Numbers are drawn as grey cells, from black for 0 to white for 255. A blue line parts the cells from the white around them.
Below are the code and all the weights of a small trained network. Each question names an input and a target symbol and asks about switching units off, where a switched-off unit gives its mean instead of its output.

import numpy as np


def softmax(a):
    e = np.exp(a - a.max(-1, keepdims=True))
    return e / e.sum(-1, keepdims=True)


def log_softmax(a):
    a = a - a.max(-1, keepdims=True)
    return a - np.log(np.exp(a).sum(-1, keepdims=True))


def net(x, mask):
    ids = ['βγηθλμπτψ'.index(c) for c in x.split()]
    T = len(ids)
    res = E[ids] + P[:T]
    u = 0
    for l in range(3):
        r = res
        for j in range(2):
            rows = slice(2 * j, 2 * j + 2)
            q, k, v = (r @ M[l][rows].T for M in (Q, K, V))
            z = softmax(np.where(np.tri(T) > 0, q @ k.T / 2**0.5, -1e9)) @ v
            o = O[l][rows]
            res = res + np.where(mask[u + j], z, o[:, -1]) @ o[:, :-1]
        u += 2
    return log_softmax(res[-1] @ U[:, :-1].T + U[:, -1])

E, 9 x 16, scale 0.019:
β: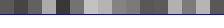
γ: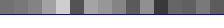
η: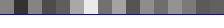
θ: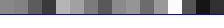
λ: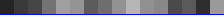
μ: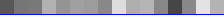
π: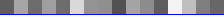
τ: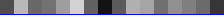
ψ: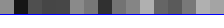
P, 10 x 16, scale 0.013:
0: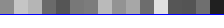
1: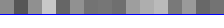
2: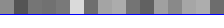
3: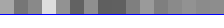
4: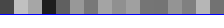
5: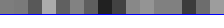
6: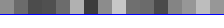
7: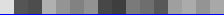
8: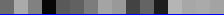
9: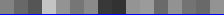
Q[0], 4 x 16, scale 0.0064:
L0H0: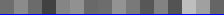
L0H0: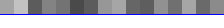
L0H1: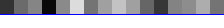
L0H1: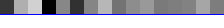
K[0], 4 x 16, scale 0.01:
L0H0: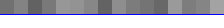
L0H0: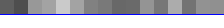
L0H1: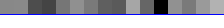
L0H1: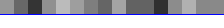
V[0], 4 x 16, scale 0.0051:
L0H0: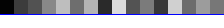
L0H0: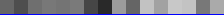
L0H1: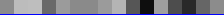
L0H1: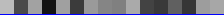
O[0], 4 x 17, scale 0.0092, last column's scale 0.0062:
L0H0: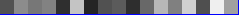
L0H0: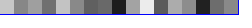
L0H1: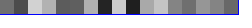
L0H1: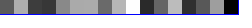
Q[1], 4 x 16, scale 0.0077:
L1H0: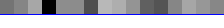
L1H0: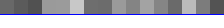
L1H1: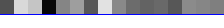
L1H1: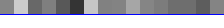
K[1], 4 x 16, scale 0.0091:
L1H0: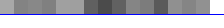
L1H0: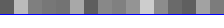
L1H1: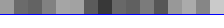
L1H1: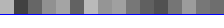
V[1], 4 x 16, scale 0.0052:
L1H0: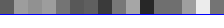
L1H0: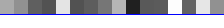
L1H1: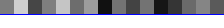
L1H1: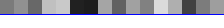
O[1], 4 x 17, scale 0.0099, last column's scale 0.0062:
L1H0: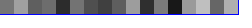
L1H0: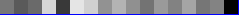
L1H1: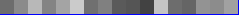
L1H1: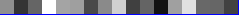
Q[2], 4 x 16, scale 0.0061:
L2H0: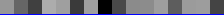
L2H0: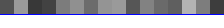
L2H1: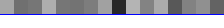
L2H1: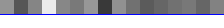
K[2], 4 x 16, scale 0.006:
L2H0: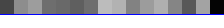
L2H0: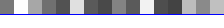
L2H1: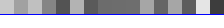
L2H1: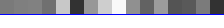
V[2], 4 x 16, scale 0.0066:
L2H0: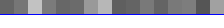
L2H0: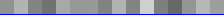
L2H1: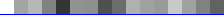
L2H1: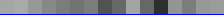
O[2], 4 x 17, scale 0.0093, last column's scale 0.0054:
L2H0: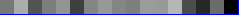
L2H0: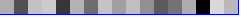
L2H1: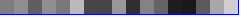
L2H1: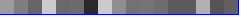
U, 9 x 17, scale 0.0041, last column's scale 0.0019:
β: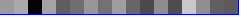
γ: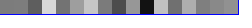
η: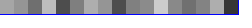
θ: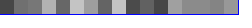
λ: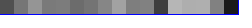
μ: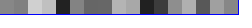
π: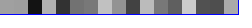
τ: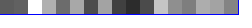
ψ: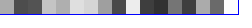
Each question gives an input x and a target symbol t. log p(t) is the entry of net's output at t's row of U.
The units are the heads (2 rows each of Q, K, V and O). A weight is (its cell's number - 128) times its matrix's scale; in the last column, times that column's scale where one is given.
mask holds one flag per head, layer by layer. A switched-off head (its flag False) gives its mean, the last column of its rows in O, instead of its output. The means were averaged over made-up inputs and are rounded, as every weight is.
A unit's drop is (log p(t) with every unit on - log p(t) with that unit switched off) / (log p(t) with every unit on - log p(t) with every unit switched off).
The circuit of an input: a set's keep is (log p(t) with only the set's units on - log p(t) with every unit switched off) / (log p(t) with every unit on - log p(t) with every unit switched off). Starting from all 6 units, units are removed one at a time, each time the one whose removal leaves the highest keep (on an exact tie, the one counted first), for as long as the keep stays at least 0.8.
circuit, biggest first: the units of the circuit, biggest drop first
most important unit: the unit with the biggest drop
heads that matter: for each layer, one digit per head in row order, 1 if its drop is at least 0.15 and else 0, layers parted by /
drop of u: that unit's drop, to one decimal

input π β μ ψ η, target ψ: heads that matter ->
01 / 00 / 00
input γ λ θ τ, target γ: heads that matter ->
10 / 10 / 01
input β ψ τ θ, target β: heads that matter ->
10 / 11 / 10
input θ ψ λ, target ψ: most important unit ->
L0H1
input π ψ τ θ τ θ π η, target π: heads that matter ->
01 / 01 / 00
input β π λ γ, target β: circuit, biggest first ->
L0H0, L1H0, L2H0
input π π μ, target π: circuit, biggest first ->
L0H1, L1H1
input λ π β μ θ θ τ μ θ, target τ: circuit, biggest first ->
L1H1, L0H0
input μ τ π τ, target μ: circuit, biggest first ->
L2H0, L1H1
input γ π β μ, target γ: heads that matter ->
10 / 10 / 01
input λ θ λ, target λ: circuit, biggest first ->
L2H1, L1H0, L1H1
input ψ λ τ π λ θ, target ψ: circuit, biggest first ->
L0H1, L0H0
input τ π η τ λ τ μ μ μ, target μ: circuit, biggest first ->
L2H0, L0H0
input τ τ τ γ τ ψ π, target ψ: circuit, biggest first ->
L0H1
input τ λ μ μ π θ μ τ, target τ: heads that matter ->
01 / 01 / 00
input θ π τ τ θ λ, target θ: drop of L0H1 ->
0.2
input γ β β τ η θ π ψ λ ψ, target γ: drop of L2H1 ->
0.4
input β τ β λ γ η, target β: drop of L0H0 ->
0.5
